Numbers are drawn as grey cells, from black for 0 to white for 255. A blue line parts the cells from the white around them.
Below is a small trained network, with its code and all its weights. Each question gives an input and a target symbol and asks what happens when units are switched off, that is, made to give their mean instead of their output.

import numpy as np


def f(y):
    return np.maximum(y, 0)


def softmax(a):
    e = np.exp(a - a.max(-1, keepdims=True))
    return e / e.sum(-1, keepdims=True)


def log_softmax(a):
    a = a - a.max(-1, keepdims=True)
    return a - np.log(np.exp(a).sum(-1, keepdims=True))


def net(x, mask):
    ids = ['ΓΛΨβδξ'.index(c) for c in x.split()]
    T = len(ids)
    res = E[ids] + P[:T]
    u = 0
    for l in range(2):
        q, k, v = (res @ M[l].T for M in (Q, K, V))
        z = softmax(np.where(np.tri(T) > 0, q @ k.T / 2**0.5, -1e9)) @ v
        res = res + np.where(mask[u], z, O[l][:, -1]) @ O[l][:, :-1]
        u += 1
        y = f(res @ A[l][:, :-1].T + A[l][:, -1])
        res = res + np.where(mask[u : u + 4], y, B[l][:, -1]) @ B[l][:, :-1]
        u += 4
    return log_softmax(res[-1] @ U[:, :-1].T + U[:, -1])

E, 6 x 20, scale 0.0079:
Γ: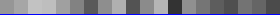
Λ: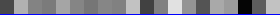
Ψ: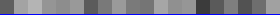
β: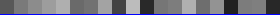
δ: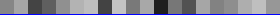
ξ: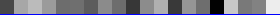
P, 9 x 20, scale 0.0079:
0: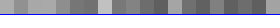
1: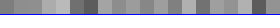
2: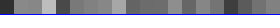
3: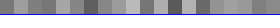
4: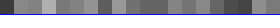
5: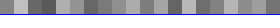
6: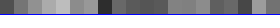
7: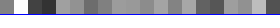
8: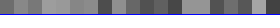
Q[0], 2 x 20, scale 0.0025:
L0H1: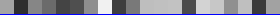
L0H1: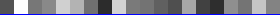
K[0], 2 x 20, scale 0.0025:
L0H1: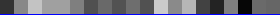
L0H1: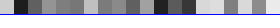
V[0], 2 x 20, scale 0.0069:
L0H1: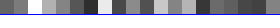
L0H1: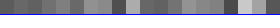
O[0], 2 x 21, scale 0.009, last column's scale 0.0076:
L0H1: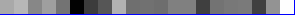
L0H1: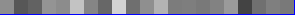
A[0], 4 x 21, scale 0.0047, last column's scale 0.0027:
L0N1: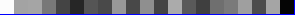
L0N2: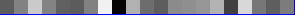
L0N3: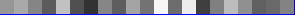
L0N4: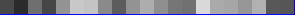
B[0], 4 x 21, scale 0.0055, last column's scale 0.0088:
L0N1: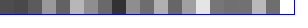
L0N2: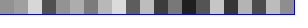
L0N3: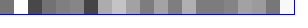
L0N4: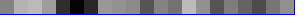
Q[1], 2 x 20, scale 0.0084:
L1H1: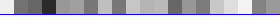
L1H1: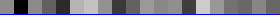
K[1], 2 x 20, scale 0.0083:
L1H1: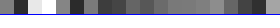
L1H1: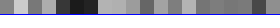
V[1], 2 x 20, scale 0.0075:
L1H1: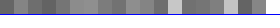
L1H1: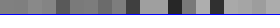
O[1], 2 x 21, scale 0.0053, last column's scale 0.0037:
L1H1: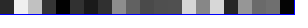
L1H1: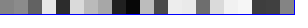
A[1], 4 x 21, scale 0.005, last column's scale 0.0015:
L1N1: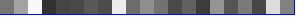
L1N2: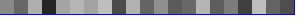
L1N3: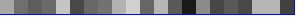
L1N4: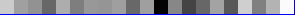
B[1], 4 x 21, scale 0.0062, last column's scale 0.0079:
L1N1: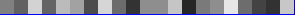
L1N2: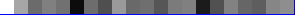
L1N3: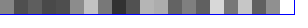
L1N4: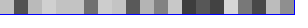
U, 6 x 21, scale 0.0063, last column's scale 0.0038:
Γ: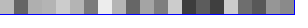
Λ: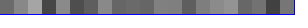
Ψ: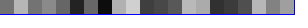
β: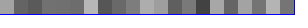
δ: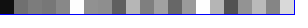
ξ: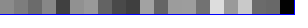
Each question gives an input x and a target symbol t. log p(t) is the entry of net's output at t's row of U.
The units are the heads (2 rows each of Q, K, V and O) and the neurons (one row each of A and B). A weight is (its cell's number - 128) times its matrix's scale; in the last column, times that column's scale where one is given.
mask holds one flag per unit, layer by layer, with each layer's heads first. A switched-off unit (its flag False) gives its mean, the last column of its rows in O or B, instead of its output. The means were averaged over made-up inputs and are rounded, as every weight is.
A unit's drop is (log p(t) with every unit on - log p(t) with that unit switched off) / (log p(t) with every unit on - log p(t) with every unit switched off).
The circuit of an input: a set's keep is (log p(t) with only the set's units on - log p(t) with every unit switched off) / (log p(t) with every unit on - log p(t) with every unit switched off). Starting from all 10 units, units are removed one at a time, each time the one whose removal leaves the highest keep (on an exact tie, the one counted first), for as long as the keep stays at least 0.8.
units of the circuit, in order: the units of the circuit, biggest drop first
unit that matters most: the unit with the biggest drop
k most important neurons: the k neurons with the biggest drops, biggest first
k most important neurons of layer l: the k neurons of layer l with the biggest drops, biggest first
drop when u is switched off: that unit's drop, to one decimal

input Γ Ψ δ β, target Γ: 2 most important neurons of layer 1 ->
(L1N4; L1N1)
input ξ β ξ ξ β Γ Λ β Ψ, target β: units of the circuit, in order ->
(L1H1; L1N3; L1N1)
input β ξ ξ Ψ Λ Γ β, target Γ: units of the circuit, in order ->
(L1H1)
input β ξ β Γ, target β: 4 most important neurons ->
(L1N3; L0N3; L0N1; L1N1)
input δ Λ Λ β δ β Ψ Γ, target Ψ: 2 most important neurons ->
(L1N3; L1N1)
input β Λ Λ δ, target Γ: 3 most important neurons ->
(L0N1; L1N4; L1N3)
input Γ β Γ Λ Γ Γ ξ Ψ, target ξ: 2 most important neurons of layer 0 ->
(L0N3; L0N1)
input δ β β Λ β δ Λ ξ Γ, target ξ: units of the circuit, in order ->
(L1H1; L0H1; L0N3)
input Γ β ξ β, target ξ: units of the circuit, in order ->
(L1H1; L0N3)
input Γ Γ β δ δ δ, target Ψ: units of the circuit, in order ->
(L0N4; L1N3; L1N2; L0H1)
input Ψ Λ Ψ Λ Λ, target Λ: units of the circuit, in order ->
(L1H1; L1N1)
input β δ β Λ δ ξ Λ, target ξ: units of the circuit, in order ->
(L1H1; L0H1; L0N3)
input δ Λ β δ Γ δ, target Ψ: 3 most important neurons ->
(L0N4; L1N2; L1N1)
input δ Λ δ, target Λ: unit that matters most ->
L0N3
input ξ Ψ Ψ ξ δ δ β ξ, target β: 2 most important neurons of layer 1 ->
(L1N3; L1N2)
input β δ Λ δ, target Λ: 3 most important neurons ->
(L0N4; L0N1; L0N3)
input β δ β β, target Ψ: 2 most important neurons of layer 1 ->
(L1N3; L1N4)
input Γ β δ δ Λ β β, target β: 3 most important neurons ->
(L0N3; L0N4; L1N3)
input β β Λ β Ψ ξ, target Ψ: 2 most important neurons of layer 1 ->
(L1N3; L1N1)
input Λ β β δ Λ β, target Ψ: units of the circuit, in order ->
(L1N3; L1N1)
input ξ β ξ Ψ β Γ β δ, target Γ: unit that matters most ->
L1N4
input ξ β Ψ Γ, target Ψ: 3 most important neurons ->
(L0N1; L0N3; L1N3)
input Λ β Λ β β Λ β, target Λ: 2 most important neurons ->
(L1N1; L1N3)
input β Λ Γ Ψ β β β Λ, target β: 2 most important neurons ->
(L1N3; L1N1)
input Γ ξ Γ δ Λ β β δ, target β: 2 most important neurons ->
(L1N3; L0N1)
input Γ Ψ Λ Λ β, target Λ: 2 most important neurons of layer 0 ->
(L0N3; L0N2)
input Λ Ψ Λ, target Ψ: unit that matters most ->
L0N1
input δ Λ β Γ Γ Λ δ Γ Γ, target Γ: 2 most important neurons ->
(L0N4; L0N3)
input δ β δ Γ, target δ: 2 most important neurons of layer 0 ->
(L0N3; L0N4)
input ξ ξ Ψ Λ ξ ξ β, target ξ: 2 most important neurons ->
(L0N1; L0N3)
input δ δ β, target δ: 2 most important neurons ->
(L1N1; L0N4)
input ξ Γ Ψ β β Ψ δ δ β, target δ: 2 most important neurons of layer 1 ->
(L1N1; L1N2)
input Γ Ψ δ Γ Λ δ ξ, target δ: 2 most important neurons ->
(L0N1; L1N1)
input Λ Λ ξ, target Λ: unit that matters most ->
L1N1
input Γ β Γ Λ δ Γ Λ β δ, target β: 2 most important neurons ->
(L0N3; L1N3)
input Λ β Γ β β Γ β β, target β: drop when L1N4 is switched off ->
0.0
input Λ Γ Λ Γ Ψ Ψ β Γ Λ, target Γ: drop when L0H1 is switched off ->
0.1
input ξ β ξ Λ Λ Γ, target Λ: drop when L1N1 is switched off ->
1.4
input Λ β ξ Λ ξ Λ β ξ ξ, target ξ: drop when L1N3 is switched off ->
-0.1
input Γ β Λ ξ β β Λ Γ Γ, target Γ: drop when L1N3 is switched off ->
0.2
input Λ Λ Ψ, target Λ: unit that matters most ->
L1N1
